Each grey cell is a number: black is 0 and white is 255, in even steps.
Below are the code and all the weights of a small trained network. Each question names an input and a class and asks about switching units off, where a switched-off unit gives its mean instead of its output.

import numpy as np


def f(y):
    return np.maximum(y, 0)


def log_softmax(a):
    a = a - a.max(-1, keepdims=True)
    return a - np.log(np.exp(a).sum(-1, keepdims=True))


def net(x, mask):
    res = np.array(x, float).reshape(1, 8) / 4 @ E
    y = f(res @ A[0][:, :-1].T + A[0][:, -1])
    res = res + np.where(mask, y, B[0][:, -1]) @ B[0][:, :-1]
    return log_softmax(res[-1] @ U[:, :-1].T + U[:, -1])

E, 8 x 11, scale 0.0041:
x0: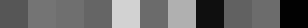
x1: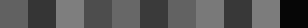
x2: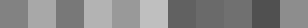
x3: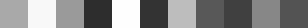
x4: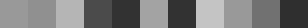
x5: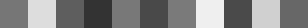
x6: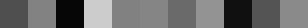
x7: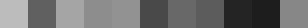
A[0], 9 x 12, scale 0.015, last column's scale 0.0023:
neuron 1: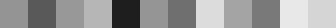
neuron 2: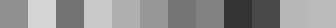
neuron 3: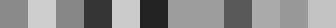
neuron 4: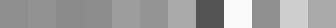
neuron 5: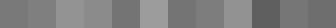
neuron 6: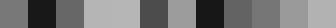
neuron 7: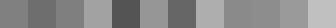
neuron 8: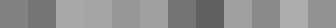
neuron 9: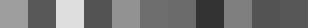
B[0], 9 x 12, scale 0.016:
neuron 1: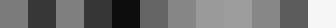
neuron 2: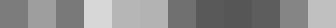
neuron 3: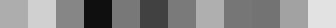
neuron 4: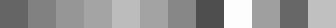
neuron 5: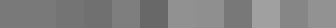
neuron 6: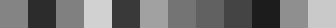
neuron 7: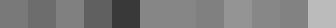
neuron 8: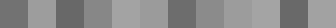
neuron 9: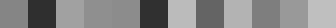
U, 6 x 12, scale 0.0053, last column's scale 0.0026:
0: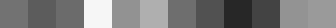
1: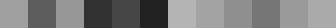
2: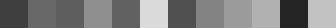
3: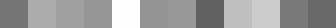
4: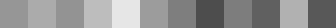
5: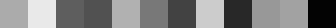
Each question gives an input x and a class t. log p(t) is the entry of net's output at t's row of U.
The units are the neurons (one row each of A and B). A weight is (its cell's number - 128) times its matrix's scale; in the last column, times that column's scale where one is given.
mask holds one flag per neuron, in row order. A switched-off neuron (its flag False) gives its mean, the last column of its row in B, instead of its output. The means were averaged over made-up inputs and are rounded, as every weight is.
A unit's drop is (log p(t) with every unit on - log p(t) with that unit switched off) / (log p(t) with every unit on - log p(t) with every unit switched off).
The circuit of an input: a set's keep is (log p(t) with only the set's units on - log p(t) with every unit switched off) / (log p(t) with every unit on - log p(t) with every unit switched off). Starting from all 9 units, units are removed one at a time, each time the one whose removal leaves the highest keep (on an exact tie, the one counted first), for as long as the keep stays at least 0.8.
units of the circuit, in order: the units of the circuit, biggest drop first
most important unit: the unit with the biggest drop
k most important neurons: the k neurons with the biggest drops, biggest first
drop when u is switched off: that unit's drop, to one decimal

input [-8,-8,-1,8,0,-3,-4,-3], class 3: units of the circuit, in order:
[neuron 4]
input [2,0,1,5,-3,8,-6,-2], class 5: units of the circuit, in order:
[neuron 1; neuron 3]
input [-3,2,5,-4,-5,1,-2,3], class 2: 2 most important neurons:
[neuron 3; neuron 9]
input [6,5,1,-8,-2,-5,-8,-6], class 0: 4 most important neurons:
[neuron 6; neuron 1; neuron 3; neuron 9]
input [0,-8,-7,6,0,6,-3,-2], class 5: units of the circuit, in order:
[neuron 3; neuron 1]
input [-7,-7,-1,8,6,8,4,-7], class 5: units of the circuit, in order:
[neuron 9; neuron 3]
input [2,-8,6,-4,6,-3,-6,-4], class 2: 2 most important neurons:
[neuron 1; neuron 4]
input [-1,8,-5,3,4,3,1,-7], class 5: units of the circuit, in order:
[neuron 1; neuron 9]
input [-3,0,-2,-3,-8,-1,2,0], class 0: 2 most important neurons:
[neuron 6; neuron 3]
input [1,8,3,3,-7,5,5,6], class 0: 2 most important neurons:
[neuron 6; neuron 2]
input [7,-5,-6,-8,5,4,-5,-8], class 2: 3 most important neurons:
[neuron 3; neuron 4; neuron 9]
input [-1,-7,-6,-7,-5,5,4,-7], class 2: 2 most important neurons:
[neuron 3; neuron 4]
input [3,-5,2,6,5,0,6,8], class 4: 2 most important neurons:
[neuron 2; neuron 1]
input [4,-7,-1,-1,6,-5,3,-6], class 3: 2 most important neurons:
[neuron 6; neuron 4]
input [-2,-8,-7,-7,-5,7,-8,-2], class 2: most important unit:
neuron 4
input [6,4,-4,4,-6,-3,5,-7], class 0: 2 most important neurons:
[neuron 6; neuron 1]
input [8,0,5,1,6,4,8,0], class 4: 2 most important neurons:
[neuron 1; neuron 6]
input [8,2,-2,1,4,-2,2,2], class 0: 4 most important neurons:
[neuron 1; neuron 3; neuron 6; neuron 7]
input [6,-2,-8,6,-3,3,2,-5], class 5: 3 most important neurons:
[neuron 1; neuron 9; neuron 3]
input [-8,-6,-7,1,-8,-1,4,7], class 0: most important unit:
neuron 2
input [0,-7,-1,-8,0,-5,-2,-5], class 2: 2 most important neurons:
[neuron 4; neuron 1]
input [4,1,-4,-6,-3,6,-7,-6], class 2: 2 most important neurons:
[neuron 3; neuron 9]
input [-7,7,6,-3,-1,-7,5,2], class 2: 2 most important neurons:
[neuron 1; neuron 3]
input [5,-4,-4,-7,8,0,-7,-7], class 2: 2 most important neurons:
[neuron 3; neuron 4]
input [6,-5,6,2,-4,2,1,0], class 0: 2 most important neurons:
[neuron 6; neuron 2]
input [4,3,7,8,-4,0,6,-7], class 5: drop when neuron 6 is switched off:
-0.1
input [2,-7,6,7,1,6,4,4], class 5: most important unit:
neuron 3
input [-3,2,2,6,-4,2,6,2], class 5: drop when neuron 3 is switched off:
0.9
